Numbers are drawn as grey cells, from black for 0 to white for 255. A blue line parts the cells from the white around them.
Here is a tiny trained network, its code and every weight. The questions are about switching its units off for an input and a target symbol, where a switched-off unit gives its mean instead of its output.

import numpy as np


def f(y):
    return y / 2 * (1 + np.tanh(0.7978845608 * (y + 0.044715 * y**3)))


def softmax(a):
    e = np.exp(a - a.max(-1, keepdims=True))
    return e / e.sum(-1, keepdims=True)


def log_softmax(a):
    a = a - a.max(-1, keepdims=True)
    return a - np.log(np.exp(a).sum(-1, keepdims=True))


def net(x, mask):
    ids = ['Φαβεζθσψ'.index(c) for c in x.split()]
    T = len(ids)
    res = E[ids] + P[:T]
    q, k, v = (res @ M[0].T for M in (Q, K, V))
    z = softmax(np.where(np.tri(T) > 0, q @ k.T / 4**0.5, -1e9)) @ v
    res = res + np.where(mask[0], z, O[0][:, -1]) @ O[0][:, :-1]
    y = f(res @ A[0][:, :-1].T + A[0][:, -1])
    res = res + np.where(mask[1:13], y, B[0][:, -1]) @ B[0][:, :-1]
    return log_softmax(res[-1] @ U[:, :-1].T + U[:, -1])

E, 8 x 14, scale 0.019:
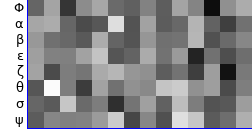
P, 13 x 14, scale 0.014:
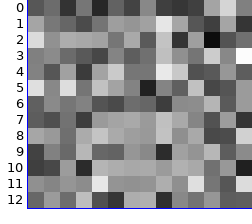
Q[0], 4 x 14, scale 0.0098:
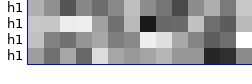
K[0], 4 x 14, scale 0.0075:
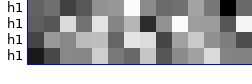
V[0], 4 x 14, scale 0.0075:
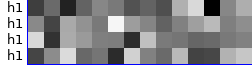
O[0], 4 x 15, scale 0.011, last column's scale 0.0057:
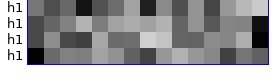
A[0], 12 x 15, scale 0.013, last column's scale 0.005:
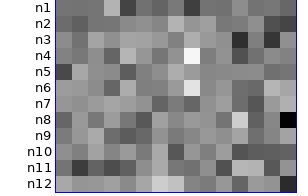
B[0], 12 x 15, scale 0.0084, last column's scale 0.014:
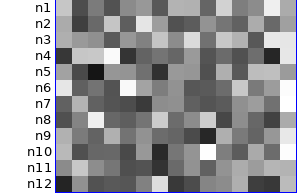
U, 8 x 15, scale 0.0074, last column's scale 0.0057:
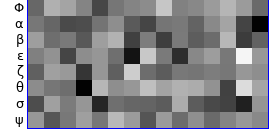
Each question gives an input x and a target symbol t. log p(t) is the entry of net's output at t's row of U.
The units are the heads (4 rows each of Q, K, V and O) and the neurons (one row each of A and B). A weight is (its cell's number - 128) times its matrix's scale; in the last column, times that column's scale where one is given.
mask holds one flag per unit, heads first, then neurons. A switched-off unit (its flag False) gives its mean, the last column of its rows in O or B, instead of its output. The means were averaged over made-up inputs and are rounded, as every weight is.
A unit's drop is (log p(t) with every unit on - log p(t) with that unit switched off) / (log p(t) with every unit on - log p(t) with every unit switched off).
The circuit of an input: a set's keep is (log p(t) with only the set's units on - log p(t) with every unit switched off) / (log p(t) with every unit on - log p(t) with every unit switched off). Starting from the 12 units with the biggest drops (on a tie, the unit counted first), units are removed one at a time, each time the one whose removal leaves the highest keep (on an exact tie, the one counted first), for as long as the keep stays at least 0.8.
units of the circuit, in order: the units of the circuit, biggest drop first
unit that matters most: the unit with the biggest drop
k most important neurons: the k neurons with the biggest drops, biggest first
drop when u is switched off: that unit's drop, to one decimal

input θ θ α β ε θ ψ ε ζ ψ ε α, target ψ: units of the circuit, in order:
h1, n4
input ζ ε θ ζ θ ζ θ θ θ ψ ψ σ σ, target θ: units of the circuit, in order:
n4
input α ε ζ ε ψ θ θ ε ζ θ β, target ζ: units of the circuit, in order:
h1, n12
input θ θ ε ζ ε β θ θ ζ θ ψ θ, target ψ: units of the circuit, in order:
n4, h1, n6
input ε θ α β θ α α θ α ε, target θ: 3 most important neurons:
n4, n9, n1
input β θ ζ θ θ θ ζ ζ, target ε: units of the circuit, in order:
h1, n11
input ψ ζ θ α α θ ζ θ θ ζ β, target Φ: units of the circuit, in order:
n4, h1, n11
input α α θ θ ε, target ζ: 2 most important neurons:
n12, n10
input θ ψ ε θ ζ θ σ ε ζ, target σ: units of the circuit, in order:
n4, h1
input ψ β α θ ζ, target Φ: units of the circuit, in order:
n4, n11, h1
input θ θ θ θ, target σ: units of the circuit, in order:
h1, n3
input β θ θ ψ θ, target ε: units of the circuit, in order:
n6, h1, n4, n11
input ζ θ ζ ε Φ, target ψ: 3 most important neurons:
n4, n2, n6
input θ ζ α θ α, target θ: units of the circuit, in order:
n3
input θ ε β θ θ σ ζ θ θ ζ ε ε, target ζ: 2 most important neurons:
n6, n4
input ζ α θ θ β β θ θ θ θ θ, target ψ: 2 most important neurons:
n4, n2
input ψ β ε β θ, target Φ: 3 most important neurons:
n4, n11, n6
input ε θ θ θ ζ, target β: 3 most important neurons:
n6, n2, n3
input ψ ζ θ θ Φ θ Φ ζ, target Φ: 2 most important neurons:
n11, n4
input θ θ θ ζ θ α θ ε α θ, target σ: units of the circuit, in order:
n3
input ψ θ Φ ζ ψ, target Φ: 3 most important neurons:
n4, n11, n9
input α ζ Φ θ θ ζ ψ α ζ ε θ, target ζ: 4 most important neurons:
n12, n4, n6, n10
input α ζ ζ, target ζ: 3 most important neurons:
n12, n6, n3
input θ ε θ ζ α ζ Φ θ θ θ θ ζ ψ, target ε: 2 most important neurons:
n1, n3
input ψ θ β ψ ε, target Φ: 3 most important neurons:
n4, n11, n9
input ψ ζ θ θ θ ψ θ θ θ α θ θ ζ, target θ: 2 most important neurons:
n1, n4
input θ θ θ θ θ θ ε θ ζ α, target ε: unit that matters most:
n1
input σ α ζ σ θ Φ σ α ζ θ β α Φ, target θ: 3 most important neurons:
n4, n9, n7
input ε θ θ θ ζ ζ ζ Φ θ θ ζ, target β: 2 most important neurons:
n2, n3
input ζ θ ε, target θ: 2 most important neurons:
n3, n4
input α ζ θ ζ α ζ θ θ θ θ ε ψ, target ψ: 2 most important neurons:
n4, n6
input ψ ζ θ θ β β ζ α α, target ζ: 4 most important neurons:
n12, n6, n4, n10
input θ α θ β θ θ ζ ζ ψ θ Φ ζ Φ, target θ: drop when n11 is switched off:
0.2
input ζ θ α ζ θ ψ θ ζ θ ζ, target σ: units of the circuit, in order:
n6
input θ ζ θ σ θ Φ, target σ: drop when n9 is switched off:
0.0
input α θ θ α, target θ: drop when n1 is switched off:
-0.1
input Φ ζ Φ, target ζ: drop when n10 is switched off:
0.1
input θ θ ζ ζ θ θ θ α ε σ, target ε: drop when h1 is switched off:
-0.1
